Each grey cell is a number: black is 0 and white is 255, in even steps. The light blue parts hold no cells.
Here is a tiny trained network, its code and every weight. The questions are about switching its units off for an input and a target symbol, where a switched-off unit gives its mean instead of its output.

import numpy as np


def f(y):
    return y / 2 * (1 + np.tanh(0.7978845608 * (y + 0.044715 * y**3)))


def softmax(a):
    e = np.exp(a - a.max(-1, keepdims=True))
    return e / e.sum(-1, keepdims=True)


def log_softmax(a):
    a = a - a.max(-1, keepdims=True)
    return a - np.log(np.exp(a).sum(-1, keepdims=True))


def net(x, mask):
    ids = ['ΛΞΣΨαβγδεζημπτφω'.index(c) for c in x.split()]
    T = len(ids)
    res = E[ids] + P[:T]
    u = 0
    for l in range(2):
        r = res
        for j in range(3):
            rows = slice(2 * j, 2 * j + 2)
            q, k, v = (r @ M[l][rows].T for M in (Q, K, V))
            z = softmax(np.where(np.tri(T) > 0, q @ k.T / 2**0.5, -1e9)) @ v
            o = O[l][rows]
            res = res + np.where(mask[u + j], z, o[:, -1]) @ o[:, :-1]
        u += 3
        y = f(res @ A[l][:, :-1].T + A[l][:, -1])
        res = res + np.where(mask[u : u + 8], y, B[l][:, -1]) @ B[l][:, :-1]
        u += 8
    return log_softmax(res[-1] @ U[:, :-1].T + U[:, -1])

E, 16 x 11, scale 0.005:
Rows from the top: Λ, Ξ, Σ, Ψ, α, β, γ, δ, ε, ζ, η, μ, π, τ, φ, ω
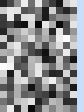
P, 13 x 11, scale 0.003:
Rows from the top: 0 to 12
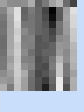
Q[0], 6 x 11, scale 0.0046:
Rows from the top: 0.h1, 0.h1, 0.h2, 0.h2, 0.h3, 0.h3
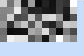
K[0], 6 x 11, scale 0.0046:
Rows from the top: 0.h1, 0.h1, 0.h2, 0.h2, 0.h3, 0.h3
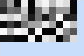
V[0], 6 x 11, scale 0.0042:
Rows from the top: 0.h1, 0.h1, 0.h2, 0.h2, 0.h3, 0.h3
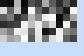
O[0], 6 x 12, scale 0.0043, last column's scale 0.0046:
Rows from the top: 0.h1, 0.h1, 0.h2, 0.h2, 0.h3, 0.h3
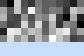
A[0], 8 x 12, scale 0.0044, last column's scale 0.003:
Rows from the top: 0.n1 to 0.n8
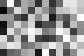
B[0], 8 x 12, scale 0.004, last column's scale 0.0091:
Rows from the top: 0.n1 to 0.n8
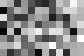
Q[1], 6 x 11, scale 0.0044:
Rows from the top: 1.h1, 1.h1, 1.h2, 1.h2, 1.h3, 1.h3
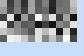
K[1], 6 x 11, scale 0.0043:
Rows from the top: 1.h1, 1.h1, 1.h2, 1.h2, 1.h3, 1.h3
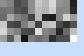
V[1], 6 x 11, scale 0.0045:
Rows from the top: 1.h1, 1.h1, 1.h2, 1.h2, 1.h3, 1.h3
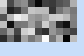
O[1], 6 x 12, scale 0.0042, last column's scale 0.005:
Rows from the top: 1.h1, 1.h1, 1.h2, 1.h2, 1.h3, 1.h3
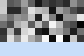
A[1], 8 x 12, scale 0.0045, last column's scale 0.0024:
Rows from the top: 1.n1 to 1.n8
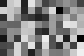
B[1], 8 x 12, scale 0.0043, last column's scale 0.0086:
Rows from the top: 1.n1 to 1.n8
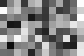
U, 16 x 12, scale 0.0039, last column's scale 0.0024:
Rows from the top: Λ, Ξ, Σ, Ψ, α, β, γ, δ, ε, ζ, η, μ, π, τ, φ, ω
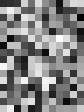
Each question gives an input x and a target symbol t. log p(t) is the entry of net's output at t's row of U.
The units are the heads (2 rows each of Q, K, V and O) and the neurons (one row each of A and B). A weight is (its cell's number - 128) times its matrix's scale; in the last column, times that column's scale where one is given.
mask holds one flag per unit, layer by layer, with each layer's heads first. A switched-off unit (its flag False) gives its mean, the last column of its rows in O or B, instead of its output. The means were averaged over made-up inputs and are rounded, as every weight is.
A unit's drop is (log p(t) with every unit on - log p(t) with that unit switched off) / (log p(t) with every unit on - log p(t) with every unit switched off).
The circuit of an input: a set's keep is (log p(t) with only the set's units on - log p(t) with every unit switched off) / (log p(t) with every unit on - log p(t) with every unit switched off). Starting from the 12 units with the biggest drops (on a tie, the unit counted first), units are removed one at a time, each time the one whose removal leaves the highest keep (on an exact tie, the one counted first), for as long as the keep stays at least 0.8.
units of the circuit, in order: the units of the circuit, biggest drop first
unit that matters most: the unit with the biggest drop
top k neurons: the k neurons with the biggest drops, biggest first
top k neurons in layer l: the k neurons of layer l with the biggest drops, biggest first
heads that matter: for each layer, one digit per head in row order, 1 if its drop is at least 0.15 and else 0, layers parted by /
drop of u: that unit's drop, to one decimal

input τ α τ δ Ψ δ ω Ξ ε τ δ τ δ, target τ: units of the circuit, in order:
0.h3
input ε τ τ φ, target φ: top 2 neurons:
1.n7, 1.n5
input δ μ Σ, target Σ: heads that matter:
000 / 001
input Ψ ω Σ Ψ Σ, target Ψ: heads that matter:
011 / 010
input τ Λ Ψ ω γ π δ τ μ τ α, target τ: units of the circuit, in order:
0.h3, 1.h1
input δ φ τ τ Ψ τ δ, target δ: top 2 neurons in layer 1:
1.n3, 1.n7
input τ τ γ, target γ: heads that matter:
000 / 010
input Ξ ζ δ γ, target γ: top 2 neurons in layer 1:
1.n1, 1.n8
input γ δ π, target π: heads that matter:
100 / 010
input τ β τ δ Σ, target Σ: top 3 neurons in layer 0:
0.n1, 0.n5, 0.n4
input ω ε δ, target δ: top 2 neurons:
1.n3, 0.n3
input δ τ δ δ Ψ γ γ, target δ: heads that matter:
001 / 111
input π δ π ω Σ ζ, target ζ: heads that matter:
000 / 010
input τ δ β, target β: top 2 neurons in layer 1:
1.n4, 1.n2
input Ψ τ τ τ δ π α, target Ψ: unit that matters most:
1.h2
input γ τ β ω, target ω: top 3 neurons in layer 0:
0.n1, 0.n6, 0.n4
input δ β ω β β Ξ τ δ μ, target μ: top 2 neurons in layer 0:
0.n7, 0.n3
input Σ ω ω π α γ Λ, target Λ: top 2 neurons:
1.n4, 0.n2
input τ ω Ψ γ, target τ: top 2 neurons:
0.n5, 0.n1
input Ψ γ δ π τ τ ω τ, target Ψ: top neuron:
0.n3
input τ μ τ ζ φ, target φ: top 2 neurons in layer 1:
1.n5, 1.n7
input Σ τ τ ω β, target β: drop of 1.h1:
0.1
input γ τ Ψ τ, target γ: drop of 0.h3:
0.2
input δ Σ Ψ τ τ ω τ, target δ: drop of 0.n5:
0.2
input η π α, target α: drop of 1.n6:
0.8
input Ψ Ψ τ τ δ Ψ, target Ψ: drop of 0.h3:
0.5
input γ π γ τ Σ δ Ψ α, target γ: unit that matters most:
1.h1
